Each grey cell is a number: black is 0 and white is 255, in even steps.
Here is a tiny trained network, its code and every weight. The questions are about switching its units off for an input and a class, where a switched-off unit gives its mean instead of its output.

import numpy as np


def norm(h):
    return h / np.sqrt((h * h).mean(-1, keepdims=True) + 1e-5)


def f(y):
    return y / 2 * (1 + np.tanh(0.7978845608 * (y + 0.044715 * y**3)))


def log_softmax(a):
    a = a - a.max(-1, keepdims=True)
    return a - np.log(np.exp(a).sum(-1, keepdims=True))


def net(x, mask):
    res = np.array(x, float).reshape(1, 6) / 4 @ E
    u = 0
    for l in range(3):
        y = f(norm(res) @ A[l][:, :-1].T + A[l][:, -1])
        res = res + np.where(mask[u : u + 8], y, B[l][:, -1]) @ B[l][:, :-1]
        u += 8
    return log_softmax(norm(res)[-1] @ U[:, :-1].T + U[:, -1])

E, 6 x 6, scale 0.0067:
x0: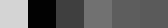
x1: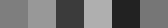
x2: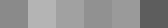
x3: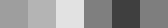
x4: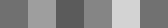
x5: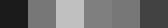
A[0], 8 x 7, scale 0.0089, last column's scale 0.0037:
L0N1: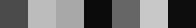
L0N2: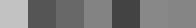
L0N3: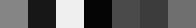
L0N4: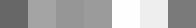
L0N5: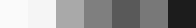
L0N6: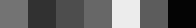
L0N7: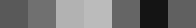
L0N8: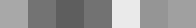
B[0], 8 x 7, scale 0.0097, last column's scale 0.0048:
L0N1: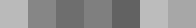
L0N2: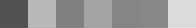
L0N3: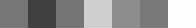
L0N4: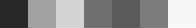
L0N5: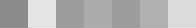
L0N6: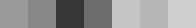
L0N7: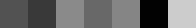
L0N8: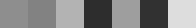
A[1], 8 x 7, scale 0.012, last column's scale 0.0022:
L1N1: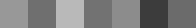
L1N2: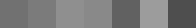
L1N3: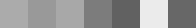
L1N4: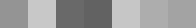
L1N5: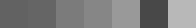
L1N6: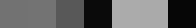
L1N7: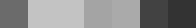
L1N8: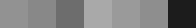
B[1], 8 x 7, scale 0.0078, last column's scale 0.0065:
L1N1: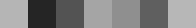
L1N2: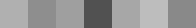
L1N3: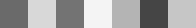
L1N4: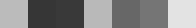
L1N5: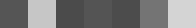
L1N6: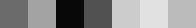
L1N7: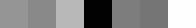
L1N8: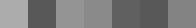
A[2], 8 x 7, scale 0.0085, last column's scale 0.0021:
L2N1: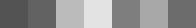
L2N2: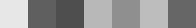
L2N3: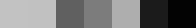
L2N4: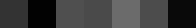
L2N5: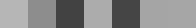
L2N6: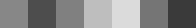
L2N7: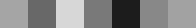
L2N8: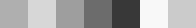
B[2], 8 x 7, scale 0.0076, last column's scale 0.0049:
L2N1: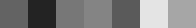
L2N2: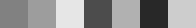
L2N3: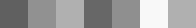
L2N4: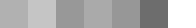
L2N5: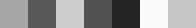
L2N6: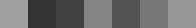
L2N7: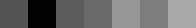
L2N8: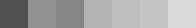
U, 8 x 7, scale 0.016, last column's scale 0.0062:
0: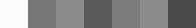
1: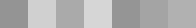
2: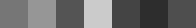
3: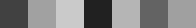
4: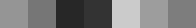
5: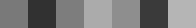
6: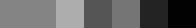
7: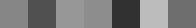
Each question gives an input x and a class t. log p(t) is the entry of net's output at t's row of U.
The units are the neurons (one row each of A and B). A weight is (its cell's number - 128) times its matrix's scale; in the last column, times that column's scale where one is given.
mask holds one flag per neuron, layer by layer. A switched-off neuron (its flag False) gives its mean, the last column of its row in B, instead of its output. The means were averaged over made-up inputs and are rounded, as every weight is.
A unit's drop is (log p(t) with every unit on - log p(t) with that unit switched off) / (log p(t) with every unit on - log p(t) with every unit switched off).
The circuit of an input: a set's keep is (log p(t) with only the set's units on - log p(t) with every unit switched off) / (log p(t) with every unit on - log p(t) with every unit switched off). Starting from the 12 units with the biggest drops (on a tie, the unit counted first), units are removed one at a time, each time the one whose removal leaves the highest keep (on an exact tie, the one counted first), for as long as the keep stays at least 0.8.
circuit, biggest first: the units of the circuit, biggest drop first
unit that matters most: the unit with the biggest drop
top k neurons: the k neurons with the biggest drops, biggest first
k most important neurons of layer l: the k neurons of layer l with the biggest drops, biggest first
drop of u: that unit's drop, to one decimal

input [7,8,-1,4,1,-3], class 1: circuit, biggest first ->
L0N7, L1N4, L2N8
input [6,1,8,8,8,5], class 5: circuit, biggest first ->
L1N1
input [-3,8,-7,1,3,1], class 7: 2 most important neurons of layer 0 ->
L0N5, L0N4
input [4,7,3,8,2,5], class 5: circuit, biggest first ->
L2N7, L1N3
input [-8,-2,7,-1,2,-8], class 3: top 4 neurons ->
L0N4, L1N7, L0N8, L0N6
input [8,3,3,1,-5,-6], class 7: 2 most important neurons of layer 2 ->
L2N5, L2N4
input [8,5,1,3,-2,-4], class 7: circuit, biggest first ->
L2N5, L0N2
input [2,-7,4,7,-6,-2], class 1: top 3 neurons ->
L0N5, L1N3, L0N7
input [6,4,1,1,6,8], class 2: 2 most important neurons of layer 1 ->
L1N5, L1N7
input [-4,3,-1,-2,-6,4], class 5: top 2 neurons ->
L1N6, L0N6
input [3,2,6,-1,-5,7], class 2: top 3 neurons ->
L1N5, L2N4, L0N8
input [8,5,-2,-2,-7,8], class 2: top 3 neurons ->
L1N5, L2N4, L0N2
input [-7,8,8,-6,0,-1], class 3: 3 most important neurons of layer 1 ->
L1N7, L1N3, L1N6
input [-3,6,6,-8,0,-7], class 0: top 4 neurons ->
L1N4, L0N7, L2N5, L0N6
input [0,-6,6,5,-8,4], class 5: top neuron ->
L0N3
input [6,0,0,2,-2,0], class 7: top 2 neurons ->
L0N8, L0N2
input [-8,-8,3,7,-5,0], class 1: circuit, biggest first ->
L0N1, L1N3
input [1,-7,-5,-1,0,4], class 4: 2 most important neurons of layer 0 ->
L0N6, L0N7
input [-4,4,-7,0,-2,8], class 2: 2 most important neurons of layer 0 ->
L0N7, L0N4
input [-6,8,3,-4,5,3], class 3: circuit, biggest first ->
L1N7
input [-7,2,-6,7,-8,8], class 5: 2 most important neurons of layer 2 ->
L2N7, L2N5
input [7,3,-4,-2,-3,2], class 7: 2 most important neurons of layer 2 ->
L2N5, L2N1
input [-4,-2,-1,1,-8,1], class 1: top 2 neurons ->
L0N1, L1N3
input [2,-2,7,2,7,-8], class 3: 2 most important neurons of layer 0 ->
L0N8, L0N4
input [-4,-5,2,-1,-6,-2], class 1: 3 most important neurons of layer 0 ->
L0N1, L0N7, L0N8
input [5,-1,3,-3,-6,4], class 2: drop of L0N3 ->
-0.3
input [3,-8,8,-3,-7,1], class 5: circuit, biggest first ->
L0N3
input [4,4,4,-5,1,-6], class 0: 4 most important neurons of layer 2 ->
L2N5, L2N2, L2N8, L2N7
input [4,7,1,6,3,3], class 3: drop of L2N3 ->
0.2
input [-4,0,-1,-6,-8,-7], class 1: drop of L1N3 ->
0.1
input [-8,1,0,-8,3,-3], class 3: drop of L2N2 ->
0.0
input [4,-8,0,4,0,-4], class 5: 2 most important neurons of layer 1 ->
L1N1, L1N6
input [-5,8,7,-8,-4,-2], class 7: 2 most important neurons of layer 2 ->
L2N5, L2N4
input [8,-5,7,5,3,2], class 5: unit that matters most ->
L0N3
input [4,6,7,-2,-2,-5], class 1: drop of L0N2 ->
0.2
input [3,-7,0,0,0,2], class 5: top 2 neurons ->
L0N3, L1N7
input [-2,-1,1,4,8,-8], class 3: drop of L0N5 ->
-0.1
